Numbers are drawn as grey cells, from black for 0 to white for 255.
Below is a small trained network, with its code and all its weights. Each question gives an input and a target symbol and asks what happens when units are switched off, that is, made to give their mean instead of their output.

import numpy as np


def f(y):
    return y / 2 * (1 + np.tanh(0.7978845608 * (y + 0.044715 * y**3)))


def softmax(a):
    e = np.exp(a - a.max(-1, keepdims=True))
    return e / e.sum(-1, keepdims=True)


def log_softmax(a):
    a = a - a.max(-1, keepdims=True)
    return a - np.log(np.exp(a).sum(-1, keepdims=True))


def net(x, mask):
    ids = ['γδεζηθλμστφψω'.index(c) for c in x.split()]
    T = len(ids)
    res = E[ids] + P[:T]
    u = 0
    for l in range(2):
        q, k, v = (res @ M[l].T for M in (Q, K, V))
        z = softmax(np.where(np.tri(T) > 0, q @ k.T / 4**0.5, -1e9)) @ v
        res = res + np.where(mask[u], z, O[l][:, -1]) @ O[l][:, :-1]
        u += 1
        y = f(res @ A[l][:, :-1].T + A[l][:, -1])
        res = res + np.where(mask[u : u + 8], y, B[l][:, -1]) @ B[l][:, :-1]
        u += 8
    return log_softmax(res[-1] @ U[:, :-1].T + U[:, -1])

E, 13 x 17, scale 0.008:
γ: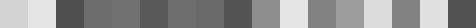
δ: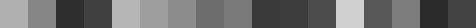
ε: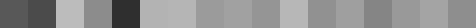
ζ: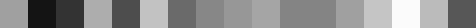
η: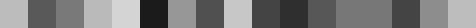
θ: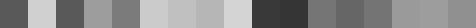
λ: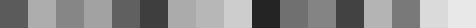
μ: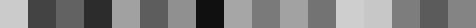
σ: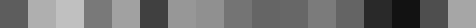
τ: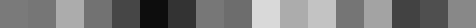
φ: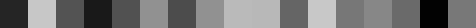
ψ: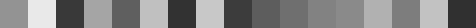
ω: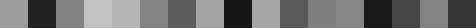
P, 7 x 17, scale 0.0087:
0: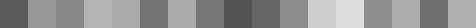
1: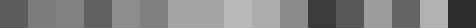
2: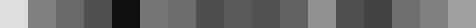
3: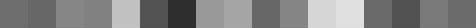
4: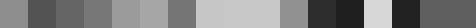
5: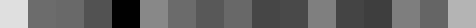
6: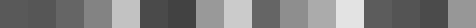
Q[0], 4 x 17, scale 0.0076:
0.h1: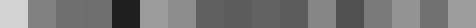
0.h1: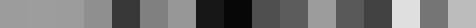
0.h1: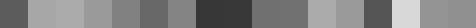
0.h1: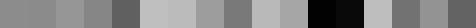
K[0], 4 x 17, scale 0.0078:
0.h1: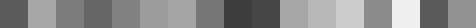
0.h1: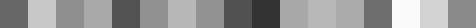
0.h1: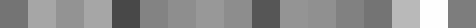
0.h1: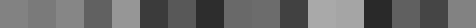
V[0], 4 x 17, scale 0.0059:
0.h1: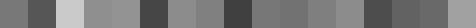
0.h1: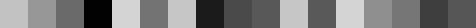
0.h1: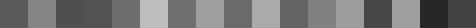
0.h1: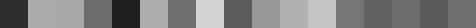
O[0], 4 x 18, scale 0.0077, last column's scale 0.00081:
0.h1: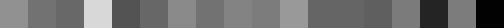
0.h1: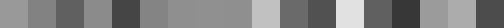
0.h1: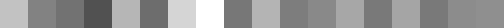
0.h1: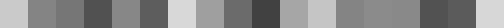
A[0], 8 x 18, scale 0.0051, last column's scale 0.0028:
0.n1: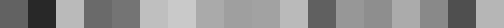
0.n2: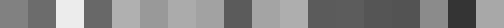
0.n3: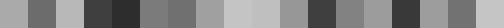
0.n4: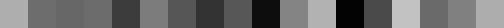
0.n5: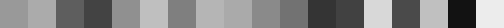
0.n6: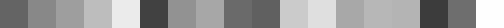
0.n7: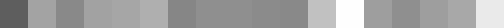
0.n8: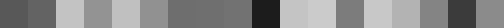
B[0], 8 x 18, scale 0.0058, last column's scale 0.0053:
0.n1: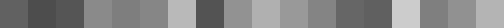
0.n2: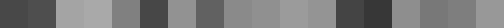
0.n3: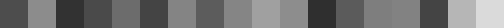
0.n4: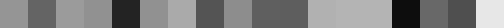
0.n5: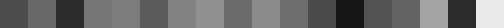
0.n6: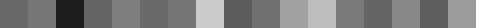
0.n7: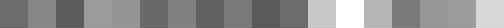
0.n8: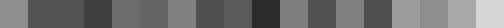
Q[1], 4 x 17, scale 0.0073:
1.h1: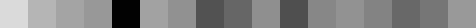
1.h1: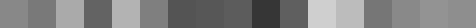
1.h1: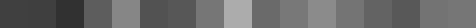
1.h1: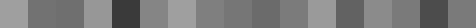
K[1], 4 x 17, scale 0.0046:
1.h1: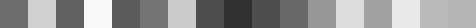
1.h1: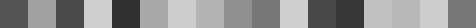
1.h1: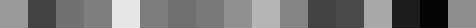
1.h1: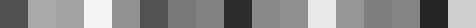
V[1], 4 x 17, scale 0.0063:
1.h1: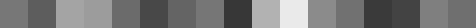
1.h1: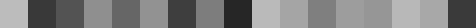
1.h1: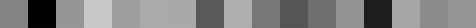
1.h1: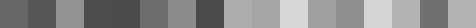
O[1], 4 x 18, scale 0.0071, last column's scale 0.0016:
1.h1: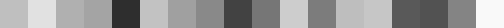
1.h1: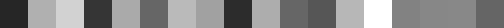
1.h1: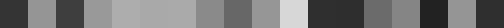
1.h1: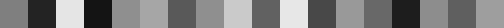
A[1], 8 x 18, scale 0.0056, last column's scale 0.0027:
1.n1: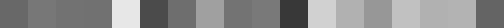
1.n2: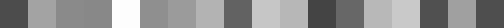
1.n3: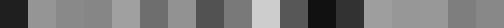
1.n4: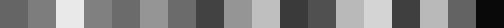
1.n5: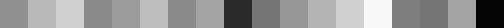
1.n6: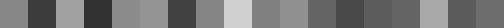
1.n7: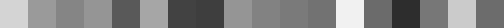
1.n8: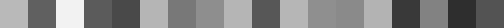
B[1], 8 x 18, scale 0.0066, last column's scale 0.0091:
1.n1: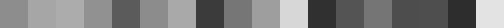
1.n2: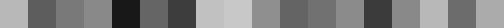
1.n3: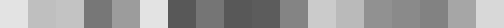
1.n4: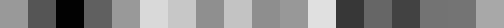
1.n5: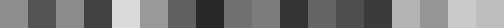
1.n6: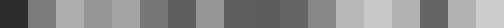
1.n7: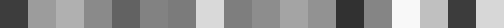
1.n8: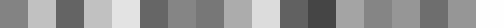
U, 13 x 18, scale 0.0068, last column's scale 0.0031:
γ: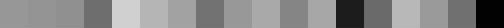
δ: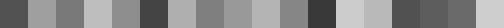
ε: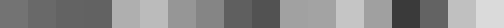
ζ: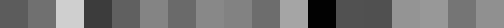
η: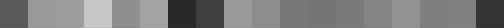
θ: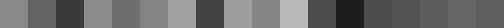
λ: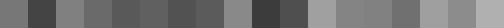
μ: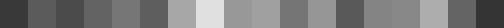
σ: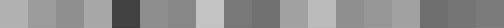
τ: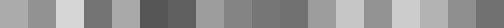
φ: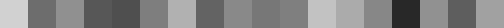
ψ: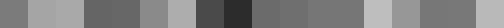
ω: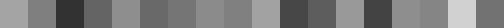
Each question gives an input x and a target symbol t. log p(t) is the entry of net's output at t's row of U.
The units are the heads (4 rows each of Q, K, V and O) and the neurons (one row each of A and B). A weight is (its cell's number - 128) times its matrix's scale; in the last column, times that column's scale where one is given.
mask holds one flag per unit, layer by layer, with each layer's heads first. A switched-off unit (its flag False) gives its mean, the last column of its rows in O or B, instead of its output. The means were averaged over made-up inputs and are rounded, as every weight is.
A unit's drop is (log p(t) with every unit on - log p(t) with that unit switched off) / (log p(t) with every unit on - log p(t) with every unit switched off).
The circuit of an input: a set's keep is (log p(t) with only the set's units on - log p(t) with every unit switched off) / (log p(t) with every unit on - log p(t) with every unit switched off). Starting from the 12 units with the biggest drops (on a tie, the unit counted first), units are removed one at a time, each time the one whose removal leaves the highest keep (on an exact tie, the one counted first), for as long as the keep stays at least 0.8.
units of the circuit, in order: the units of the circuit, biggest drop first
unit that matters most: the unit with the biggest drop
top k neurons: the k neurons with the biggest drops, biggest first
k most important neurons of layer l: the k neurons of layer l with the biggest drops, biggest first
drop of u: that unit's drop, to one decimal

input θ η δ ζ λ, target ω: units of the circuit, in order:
(0.h1; 0.n3; 1.n1)
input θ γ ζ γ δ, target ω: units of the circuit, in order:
(0.h1; 1.h1)
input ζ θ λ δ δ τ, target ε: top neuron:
(1.n4)
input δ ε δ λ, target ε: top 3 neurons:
(0.n3; 0.n1; 0.n6)
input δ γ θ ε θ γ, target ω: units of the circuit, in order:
(0.h1; 1.h1)
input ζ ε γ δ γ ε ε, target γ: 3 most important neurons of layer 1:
(1.n4; 1.n5; 1.n7)
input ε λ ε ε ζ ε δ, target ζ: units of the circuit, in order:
(1.h1; 1.n1; 0.h1)
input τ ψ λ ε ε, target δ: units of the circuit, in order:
(1.h1; 0.h1; 1.n8)
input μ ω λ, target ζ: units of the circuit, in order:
(0.h1; 1.h1; 1.n7)
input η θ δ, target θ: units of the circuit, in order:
(1.h1; 0.h1)
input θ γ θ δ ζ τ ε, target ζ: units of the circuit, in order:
(1.h1; 0.h1; 1.n1; 1.n2)
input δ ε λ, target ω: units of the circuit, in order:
(0.h1; 1.h1)
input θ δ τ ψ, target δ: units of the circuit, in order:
(1.h1; 0.h1; 1.n1; 0.n7)
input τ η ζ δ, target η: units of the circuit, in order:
(0.h1)
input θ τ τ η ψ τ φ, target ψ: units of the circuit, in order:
(1.h1; 1.n1; 0.n5; 0.h1)
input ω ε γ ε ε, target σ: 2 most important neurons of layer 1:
(1.n3; 1.n2)
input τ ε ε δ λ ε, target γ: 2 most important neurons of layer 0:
(0.n6; 0.n4)
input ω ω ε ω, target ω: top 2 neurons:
(1.n5; 1.n2)
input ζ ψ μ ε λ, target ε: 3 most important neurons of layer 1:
(1.n3; 1.n4; 1.n6)
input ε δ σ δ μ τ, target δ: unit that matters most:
1.n8
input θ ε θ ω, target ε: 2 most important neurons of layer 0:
(0.n1; 0.n6)
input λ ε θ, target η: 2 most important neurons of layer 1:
(1.n8; 1.n6)
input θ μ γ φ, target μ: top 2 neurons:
(1.n7; 1.n4)
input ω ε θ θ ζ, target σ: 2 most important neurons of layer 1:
(1.n3; 1.n2)
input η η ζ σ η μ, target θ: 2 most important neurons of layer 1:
(1.n6; 1.n3)
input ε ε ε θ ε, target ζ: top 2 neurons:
(0.n1; 1.n2)
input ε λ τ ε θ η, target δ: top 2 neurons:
(1.n8; 0.n4)
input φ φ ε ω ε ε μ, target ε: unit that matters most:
0.h1
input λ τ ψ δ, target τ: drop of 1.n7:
0.2
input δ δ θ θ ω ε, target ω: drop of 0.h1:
1.0
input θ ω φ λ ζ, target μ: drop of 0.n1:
0.1
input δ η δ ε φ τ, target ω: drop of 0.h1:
1.3
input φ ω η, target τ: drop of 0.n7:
0.1
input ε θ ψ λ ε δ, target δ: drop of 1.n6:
0.0
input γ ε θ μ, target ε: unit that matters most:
1.h1
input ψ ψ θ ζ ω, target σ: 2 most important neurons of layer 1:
(1.n2; 1.n3)
